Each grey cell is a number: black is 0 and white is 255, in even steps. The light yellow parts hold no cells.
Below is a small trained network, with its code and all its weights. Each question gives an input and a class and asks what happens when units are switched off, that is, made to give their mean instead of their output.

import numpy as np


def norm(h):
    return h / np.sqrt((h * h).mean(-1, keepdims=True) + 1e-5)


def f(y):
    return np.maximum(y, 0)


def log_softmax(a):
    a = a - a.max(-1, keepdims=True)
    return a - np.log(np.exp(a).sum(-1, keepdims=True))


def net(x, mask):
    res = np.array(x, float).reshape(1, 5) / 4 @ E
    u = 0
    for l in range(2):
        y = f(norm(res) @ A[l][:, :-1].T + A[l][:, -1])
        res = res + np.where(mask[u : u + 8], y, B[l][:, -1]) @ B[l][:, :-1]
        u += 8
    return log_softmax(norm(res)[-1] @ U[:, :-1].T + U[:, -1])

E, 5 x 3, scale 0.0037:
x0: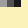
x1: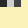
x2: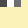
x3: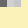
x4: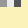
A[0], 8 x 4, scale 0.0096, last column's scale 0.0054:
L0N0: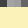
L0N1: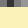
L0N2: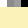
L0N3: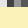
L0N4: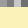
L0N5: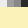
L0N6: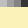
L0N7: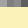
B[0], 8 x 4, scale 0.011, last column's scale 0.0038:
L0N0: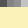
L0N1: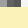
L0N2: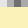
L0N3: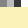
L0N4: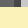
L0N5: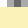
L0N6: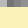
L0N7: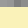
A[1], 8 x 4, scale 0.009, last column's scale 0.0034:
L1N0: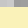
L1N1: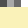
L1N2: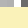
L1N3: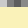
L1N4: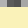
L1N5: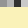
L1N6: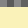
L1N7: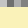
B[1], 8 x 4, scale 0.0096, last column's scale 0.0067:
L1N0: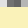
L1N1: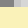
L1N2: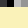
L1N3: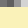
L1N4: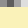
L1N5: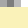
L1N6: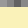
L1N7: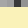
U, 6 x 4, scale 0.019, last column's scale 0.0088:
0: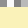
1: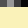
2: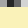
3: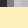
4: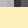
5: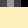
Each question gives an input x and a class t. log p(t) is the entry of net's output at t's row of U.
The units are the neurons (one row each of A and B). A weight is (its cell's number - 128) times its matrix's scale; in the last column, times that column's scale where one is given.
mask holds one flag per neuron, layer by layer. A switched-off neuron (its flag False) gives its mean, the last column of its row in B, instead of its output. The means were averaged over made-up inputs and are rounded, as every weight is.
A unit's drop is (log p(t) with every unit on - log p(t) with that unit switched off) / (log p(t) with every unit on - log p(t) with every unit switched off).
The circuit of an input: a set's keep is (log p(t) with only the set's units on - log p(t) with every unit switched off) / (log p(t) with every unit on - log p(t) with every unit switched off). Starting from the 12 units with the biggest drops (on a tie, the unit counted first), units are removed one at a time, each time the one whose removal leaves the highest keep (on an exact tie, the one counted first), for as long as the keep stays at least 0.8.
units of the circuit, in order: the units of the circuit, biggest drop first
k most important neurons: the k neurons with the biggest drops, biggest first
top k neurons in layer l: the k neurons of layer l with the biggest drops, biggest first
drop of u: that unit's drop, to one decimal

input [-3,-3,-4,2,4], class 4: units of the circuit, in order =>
(L0N3; L0N2)
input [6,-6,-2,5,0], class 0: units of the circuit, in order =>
(L0N3)
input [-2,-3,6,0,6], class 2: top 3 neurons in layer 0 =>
(L0N3; L0N4; L0N6)
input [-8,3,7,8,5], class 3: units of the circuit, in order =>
(L1N2; L0N3)
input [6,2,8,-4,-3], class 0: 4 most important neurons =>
(L0N1; L1N2; L1N3; L0N4)
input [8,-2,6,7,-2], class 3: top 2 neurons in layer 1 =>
(L1N1; L1N7)
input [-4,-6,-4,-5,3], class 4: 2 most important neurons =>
(L0N3; L0N2)
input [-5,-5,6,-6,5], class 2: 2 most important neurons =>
(L1N2; L0N3)
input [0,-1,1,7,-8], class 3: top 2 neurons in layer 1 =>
(L1N0; L1N4)
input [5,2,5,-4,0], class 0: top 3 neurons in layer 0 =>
(L0N1; L0N4; L0N6)
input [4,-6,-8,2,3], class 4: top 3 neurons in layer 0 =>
(L0N3; L0N2; L0N5)
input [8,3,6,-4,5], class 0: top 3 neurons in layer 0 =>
(L0N1; L0N5; L0N2)
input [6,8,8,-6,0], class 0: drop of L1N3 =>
0.2
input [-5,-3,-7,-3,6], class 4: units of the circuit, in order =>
(L0N3)
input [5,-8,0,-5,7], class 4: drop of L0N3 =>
0.2
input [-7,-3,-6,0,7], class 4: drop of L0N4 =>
0.1
